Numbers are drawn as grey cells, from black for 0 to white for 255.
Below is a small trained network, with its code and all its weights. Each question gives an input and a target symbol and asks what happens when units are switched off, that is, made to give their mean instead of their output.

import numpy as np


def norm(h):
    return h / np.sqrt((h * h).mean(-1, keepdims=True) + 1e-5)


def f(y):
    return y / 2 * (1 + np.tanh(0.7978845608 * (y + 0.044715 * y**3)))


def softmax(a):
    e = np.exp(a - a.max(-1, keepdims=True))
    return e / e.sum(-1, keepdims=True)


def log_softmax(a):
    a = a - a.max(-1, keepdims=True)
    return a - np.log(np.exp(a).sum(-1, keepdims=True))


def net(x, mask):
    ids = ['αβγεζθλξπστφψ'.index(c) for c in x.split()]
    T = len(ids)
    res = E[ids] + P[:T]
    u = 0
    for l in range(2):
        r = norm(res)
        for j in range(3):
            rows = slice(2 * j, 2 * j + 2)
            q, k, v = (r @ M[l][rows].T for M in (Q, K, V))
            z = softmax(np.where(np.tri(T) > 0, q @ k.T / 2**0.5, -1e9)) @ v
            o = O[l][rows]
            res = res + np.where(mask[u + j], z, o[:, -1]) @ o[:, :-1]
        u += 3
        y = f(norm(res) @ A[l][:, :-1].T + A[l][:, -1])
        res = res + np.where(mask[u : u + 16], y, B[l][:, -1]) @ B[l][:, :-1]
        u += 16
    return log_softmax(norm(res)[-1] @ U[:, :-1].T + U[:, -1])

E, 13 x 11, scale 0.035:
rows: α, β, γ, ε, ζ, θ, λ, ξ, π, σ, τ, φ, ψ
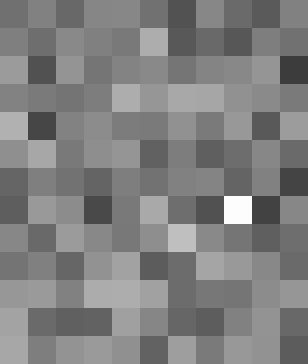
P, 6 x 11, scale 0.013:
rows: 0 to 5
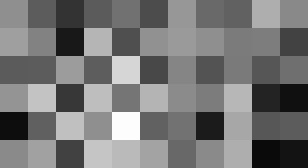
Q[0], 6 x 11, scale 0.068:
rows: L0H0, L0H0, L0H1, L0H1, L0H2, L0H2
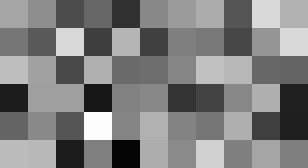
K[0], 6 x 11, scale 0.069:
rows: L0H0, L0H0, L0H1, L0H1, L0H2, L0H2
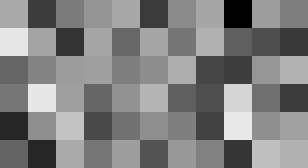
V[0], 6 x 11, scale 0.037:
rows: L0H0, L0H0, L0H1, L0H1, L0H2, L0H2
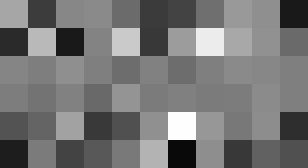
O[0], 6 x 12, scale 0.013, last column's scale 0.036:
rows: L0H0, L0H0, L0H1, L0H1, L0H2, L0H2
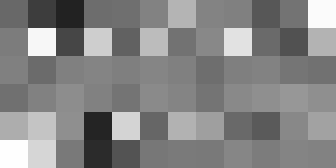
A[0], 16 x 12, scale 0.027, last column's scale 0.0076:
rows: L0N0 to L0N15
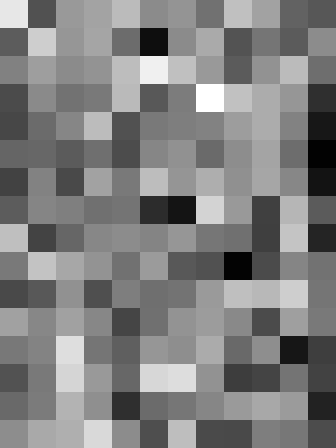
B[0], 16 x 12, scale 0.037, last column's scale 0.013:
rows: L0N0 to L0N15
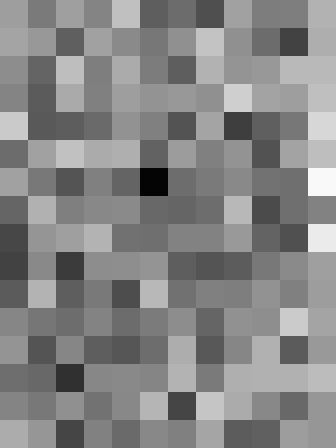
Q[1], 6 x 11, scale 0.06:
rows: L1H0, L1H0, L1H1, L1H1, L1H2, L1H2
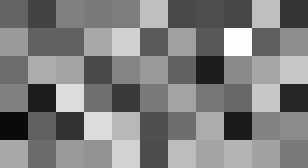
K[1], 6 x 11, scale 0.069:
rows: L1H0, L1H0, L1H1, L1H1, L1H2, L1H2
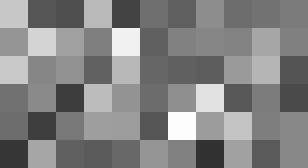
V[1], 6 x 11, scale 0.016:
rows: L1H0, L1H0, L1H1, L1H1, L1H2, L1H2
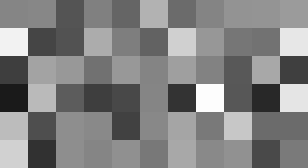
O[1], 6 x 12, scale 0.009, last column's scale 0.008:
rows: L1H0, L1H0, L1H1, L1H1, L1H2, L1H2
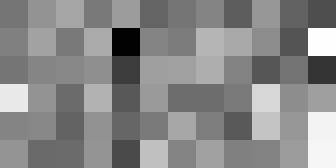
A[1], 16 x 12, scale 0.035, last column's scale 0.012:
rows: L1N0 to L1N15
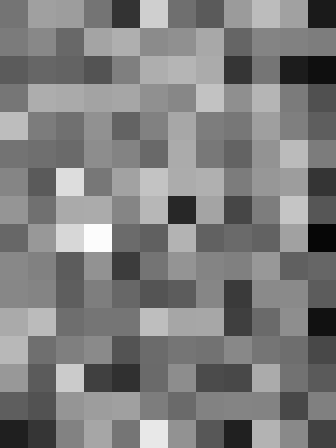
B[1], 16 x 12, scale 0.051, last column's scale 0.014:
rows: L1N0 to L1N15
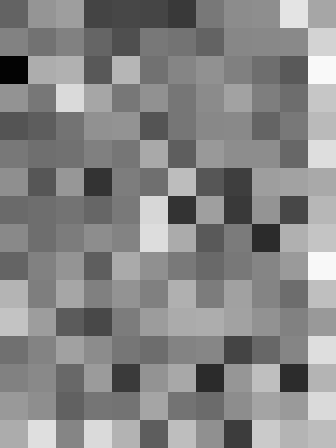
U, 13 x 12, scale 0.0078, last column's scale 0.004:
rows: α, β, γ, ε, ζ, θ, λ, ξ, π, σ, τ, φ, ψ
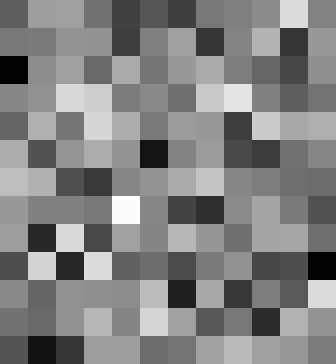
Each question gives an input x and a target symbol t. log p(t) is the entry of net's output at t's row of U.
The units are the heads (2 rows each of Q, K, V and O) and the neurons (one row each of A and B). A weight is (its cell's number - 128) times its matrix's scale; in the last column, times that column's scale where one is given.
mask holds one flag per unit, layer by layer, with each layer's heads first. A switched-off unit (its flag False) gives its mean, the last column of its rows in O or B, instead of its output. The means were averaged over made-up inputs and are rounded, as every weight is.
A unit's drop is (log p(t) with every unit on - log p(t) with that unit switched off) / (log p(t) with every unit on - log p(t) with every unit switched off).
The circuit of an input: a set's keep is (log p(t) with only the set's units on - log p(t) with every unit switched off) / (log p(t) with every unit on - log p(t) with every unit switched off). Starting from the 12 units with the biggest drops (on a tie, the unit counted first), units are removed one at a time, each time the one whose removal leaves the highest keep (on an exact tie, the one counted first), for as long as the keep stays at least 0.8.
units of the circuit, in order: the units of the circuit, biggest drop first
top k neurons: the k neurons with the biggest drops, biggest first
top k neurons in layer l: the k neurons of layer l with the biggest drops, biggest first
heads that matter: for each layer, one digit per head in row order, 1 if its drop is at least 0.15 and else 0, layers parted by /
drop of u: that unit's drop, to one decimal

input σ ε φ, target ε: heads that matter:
100 / 000
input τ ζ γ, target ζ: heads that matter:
100 / 000
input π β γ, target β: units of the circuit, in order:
(L1N13; L0H0)
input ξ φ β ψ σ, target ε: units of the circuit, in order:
(L0H0; L0N1; L1N3)
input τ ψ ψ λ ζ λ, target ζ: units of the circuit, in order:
(L1N15; L0H2)
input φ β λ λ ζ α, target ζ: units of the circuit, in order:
(L1N15; L0H2)
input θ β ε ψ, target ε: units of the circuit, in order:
(L0H0; L1N3)
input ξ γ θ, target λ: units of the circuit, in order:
(L0H0; L1N11; L0N15)
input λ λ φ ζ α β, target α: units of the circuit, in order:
(L0H2; L1N0)
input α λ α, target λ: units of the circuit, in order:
(L0H2)
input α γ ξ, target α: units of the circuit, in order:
(L0H0; L0N10; L1N0)
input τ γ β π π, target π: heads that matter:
001 / 000
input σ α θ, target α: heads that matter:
001 / 000
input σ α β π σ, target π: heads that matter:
001 / 000
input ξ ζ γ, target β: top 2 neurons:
(L0N12; L1N13)
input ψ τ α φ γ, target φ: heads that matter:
000 / 000
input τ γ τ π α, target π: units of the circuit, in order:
(L0H2; L1N6; L0N3)
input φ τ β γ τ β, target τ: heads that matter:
001 / 000
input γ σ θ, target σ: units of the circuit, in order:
(L0H0)
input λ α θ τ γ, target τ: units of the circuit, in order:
(L0H2; L0N4)
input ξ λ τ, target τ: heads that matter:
100 / 000
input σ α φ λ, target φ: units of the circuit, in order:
(L0N5; L0H2; L1N8)
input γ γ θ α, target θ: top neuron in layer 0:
(L0N6)
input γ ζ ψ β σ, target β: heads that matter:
101 / 000
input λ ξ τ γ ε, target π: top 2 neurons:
(L1N6; L0N2)
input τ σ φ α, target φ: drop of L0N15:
0.0
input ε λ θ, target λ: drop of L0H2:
0.8
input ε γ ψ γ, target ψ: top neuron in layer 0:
(L0N6)
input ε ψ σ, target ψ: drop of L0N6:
0.2
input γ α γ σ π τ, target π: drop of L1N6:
0.3
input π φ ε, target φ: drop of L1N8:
0.2
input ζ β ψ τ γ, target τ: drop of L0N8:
0.0
